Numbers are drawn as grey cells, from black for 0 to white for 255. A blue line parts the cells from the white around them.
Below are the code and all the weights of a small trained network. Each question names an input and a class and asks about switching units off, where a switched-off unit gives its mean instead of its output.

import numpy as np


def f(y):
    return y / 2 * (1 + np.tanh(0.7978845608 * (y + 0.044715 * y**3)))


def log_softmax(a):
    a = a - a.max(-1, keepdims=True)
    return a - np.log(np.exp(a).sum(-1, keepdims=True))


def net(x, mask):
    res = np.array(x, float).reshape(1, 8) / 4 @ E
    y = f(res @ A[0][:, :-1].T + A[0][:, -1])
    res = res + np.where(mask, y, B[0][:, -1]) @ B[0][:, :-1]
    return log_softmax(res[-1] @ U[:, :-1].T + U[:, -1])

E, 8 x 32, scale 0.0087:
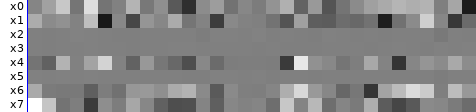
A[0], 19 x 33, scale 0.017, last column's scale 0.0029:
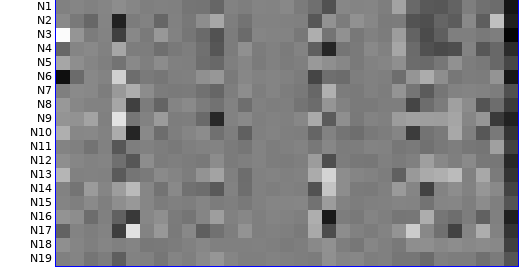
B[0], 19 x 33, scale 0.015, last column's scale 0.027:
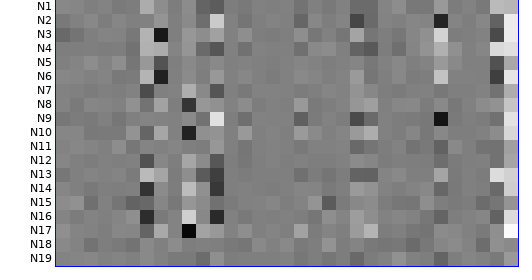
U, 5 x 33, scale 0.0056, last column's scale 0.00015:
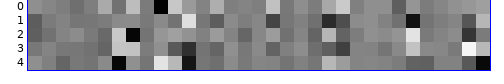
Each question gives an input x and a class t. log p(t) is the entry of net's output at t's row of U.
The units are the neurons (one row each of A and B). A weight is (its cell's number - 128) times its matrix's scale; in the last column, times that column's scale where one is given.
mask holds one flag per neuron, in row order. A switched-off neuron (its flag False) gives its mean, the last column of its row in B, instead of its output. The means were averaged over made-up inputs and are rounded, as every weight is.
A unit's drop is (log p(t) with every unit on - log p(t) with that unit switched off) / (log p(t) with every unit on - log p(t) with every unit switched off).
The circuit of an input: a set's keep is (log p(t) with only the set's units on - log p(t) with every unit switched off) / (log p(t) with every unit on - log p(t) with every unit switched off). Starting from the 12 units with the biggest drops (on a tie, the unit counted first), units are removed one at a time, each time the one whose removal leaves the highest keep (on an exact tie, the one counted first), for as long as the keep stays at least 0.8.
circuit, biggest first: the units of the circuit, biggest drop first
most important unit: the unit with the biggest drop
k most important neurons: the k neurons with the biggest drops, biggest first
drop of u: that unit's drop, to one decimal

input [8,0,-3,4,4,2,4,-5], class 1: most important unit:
N9
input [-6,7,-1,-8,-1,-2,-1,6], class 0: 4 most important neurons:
(N10 N8 N9 N6)
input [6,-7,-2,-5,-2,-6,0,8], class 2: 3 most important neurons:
(N3 N10 N5)
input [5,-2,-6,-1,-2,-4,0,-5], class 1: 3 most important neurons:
(N9 N3 N5)
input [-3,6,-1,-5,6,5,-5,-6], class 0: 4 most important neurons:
(N10 N3 N8 N16)
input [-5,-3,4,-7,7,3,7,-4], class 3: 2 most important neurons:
(N13 N16)
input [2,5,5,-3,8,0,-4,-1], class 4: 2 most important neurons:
(N14 N17)
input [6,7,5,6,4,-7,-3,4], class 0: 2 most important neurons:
(N10 N8)
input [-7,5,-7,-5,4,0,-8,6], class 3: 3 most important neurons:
(N4 N1 N9)
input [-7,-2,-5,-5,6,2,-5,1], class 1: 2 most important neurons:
(N2 N16)
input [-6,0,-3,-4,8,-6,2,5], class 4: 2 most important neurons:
(N14 N9)
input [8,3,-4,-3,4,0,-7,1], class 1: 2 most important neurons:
(N9 N13)
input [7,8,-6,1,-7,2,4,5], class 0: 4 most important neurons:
(N10 N8 N2 N14)
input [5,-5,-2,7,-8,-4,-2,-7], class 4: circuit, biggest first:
(N16)
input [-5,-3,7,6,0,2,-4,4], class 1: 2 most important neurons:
(N2 N6)
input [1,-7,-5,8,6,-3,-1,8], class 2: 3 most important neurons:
(N3 N10 N5)
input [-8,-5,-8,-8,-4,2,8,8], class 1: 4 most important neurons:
(N2 N6 N4 N11)
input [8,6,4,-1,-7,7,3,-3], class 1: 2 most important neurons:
(N9 N17)
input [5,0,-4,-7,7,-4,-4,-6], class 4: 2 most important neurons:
(N14 N3)
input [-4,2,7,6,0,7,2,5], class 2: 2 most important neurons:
(N3 N9)
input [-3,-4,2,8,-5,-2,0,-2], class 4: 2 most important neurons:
(N16 N10)
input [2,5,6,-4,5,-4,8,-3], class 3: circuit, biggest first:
(N13)
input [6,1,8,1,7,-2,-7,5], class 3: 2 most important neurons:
(N4 N1)
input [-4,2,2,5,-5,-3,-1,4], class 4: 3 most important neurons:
(N16 N9 N6)
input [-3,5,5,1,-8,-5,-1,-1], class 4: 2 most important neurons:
(N16 N17)
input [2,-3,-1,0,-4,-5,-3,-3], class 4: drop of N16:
1.5
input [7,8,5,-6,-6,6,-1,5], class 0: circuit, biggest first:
(N10)
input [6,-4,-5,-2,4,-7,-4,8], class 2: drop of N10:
0.0
